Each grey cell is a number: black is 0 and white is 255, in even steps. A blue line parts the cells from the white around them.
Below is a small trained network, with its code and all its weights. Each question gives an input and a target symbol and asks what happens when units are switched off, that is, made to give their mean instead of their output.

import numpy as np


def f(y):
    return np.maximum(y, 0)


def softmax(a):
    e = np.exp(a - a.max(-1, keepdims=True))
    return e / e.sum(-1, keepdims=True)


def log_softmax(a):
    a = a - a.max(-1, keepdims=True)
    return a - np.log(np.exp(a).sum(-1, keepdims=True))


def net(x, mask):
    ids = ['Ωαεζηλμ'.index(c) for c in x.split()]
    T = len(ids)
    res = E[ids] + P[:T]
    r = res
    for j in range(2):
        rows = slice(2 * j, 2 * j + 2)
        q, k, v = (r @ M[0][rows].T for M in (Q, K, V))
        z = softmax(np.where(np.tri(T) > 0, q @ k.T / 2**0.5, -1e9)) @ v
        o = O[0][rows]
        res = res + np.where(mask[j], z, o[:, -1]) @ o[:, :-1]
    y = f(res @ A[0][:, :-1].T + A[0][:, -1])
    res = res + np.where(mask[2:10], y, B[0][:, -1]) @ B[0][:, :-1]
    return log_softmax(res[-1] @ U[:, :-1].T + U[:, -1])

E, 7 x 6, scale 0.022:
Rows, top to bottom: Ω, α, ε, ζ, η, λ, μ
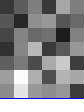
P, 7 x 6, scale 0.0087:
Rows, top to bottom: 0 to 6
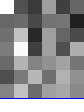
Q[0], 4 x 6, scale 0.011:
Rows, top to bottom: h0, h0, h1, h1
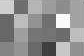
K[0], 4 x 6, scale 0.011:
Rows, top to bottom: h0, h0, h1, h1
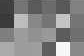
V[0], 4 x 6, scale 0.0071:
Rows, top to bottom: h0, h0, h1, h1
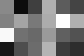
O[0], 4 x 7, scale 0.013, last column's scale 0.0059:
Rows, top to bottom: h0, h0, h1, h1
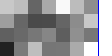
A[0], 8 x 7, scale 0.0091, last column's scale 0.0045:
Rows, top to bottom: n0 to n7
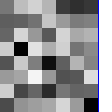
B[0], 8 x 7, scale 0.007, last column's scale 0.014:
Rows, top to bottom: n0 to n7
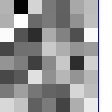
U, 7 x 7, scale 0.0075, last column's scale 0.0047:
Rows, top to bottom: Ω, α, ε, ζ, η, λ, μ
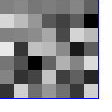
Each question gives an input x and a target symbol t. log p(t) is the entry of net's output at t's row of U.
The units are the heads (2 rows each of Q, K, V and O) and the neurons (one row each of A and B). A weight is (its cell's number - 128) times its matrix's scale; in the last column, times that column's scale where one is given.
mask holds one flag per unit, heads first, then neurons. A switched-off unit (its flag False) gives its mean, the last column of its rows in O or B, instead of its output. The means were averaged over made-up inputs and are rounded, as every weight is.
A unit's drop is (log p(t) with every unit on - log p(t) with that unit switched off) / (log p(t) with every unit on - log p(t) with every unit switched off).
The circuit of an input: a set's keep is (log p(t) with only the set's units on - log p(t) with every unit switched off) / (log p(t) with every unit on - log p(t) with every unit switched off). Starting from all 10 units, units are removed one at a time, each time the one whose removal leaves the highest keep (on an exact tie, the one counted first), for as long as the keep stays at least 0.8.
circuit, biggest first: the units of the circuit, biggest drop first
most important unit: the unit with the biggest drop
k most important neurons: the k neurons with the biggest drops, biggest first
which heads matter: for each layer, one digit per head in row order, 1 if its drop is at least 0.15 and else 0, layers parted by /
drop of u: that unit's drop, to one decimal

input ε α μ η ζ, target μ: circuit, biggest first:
(n2; h0; n4)
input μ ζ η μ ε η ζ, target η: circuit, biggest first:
(n4)
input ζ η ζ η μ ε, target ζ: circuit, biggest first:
(h0; n0; n4; n6)
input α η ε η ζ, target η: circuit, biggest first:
(n4; h0)
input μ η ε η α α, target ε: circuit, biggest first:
(h0; h1; n4)
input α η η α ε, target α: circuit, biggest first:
(h0; n7; n2; n1)
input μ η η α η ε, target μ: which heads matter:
00
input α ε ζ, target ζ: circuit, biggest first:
(n2; h0)
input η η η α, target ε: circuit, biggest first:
(h0; h1)
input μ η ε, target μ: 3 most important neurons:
(n2; n4; n7)
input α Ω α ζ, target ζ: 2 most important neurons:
(n2; n4)
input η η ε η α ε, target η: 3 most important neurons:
(n4; n2; n0)
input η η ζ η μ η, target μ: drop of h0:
0.4
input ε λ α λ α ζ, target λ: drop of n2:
0.0
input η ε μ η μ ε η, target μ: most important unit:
n2
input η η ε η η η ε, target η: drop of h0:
0.6
